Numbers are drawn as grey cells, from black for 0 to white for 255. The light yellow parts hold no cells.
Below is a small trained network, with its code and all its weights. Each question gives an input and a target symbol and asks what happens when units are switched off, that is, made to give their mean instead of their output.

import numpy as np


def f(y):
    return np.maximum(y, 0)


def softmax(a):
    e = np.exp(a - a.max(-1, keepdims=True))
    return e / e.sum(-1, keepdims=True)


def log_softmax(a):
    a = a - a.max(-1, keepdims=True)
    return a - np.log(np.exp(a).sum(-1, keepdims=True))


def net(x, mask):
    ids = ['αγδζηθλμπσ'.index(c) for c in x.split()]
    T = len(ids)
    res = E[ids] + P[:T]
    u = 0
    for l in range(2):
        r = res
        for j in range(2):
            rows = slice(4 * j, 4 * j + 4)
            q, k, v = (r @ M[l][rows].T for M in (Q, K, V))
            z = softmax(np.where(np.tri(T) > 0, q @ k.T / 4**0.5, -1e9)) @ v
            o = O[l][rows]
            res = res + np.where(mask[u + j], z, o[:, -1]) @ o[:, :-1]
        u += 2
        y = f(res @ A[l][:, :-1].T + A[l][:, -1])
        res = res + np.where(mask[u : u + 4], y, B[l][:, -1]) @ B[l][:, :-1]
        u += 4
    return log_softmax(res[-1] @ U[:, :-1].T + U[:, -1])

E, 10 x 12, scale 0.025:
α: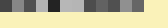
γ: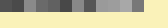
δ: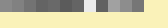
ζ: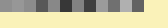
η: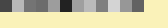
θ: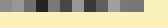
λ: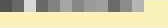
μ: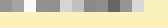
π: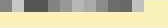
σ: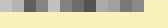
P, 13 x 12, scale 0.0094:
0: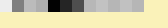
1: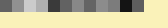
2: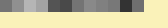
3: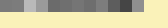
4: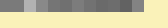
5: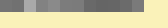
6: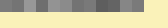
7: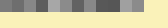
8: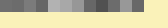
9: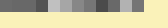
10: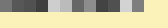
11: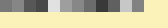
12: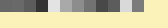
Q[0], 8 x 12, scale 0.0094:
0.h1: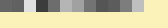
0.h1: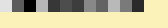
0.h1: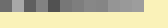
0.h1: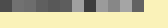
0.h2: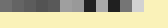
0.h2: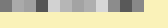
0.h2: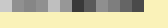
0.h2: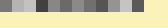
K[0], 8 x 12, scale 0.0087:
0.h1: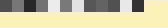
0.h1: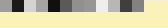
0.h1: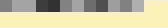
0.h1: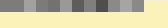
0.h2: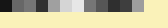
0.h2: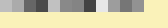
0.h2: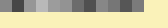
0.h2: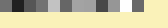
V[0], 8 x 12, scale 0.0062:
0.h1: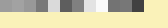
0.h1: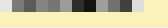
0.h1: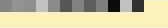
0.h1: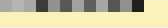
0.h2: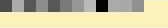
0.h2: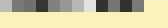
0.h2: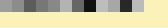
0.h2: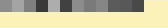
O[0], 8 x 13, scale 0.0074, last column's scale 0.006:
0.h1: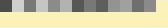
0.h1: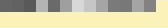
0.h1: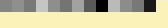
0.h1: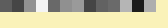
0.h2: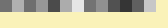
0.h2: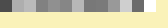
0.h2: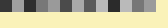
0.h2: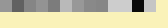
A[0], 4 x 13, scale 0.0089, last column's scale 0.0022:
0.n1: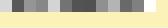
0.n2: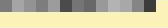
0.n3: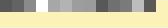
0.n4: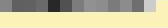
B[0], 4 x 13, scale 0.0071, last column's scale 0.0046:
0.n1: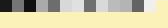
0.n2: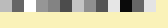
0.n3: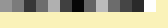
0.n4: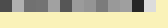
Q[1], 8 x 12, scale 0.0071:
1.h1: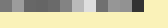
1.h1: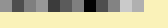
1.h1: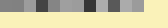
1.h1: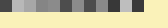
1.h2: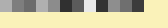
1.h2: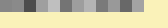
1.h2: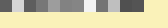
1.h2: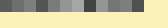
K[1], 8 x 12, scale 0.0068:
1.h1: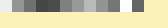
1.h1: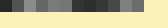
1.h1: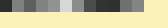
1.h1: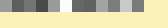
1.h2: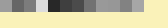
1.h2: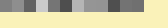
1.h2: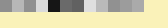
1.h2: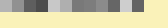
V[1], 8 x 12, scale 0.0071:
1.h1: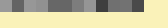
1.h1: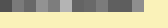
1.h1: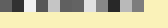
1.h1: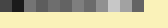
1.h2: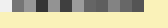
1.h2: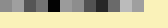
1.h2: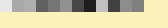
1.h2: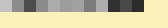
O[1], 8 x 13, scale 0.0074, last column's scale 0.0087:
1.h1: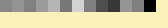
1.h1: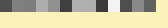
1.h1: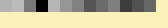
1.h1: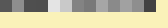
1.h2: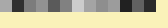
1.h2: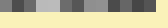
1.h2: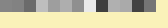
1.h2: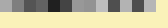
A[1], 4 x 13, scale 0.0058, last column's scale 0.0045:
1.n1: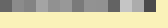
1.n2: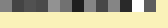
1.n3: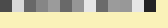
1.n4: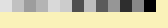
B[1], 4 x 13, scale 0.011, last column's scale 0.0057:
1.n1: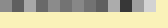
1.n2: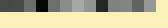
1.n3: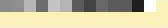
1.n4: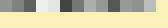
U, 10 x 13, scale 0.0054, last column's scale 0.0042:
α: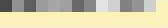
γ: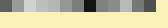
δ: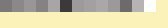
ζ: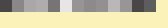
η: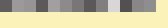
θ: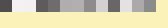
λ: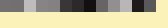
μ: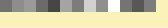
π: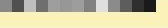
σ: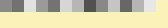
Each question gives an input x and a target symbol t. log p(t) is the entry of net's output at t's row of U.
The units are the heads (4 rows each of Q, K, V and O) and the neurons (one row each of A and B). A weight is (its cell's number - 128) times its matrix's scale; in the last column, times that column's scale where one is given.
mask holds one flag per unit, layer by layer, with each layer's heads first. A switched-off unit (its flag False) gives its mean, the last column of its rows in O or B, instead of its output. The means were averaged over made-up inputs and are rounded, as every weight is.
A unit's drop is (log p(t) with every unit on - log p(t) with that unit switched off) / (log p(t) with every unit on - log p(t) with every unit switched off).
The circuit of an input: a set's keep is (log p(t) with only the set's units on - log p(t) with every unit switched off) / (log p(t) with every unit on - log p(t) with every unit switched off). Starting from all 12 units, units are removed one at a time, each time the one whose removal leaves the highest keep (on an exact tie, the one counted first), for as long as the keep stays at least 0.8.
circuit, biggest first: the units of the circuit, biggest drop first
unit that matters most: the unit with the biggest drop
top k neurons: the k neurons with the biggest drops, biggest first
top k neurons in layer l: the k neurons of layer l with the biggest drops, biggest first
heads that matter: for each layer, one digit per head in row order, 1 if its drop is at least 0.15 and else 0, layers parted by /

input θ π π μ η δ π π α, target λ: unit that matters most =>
0.h2
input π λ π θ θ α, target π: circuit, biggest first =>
1.h2, 0.h1
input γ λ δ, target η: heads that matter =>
01 / 11
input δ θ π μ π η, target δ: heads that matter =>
11 / 11
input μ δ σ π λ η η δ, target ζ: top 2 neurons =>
0.n3, 1.n3
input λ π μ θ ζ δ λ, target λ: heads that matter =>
10 / 00
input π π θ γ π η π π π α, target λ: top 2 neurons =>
0.n4, 0.n3
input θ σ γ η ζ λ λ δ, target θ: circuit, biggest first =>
1.h1, 0.n4, 1.h2
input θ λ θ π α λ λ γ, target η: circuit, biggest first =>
0.n4, 1.h1, 0.h2
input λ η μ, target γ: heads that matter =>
10 / 01
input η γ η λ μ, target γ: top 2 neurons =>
1.n4, 0.n1
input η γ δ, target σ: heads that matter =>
00 / 11
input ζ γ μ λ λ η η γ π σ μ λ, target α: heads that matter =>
10 / 10
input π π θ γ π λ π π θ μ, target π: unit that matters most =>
0.h1
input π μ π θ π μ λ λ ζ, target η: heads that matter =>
00 / 10
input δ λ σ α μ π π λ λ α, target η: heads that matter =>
11 / 10
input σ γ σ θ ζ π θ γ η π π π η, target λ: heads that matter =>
11 / 01
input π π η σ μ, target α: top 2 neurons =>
0.n3, 0.n1
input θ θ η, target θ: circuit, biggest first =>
1.h1, 1.h2
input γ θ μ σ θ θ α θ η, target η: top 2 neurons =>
1.n2, 0.n1
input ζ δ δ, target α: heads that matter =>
01 / 11
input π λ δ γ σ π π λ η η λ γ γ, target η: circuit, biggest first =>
1.h1
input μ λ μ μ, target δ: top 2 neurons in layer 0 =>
0.n3, 0.n1
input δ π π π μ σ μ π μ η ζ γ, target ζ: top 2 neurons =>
0.n2, 0.n3
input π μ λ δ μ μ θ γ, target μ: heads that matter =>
00 / 01
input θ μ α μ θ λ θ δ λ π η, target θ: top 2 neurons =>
0.n4, 0.n3
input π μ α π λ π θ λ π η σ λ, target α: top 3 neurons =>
0.n3, 0.n1, 1.n3
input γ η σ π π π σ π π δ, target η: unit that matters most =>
1.h2
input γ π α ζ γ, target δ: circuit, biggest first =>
1.h1, 0.h2
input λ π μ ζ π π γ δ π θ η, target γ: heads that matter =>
01 / 01
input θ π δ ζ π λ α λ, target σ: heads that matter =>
10 / 01
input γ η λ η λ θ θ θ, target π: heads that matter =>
10 / 01
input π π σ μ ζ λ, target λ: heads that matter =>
10 / 00
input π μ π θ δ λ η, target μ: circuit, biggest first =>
0.h2
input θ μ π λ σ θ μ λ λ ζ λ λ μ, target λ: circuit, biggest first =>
0.n3, 0.h1
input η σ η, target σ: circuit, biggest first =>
1.h2, 0.n2
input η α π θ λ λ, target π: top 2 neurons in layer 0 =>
0.n4, 0.n1
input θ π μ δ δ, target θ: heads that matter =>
00 / 10
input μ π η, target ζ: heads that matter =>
01 / 11
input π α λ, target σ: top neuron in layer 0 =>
0.n3
